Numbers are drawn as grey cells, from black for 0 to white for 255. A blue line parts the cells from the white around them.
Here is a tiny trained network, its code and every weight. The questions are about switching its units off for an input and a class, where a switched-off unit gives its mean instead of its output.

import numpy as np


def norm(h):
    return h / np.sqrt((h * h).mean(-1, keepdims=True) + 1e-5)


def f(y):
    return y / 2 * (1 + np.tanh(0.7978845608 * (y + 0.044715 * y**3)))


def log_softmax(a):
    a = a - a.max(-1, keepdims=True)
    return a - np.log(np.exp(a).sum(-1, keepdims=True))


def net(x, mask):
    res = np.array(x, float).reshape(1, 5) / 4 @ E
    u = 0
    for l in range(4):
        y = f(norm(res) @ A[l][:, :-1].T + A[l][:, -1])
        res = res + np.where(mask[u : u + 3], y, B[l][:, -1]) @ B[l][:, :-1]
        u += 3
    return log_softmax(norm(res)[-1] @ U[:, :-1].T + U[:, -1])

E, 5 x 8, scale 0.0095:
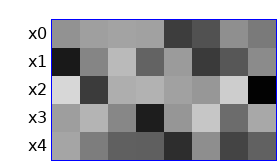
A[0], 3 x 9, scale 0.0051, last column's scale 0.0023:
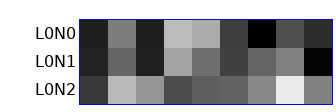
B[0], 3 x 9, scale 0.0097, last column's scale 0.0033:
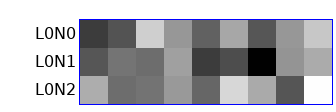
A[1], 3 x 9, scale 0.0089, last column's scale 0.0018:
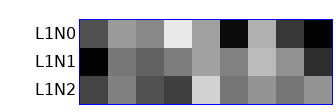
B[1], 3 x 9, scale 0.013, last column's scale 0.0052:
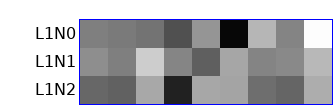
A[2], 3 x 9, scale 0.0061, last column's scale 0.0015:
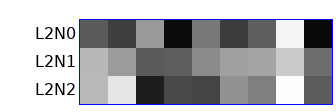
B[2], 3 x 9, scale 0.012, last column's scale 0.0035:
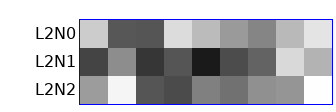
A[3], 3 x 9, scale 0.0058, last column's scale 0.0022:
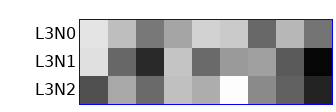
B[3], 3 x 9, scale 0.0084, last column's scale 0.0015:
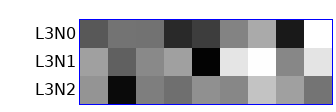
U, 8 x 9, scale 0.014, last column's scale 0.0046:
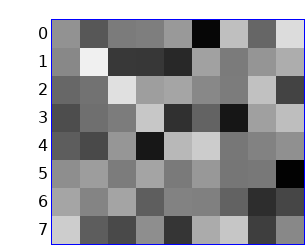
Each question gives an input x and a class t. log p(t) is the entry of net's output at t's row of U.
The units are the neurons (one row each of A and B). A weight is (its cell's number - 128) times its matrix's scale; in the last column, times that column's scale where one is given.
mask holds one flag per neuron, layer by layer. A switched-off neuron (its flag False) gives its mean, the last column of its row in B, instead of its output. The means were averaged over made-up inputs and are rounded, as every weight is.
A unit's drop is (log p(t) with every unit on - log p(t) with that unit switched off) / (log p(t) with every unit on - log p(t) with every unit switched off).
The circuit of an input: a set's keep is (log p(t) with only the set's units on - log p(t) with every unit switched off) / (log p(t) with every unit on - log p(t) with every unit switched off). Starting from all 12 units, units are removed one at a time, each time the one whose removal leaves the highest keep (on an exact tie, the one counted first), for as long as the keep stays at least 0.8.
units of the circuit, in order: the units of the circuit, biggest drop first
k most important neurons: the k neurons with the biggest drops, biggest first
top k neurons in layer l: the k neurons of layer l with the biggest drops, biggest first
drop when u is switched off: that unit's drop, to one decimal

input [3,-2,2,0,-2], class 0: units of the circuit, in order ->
L0N2
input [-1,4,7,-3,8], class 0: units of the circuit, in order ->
L0N2, L1N0
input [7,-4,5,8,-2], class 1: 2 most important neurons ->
L2N1, L0N2
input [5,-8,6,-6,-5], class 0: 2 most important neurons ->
L1N0, L0N2
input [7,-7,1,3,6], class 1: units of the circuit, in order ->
L2N2, L0N2
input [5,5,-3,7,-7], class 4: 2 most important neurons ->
L1N2, L2N2
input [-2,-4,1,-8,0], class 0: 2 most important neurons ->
L1N0, L0N2
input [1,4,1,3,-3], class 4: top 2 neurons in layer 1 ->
L1N2, L1N0
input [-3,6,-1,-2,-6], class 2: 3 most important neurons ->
L1N1, L0N0, L2N0
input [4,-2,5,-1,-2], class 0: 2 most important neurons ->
L1N0, L0N2
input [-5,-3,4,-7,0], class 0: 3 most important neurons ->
L1N0, L0N2, L2N0
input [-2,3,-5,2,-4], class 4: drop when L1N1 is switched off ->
-0.1
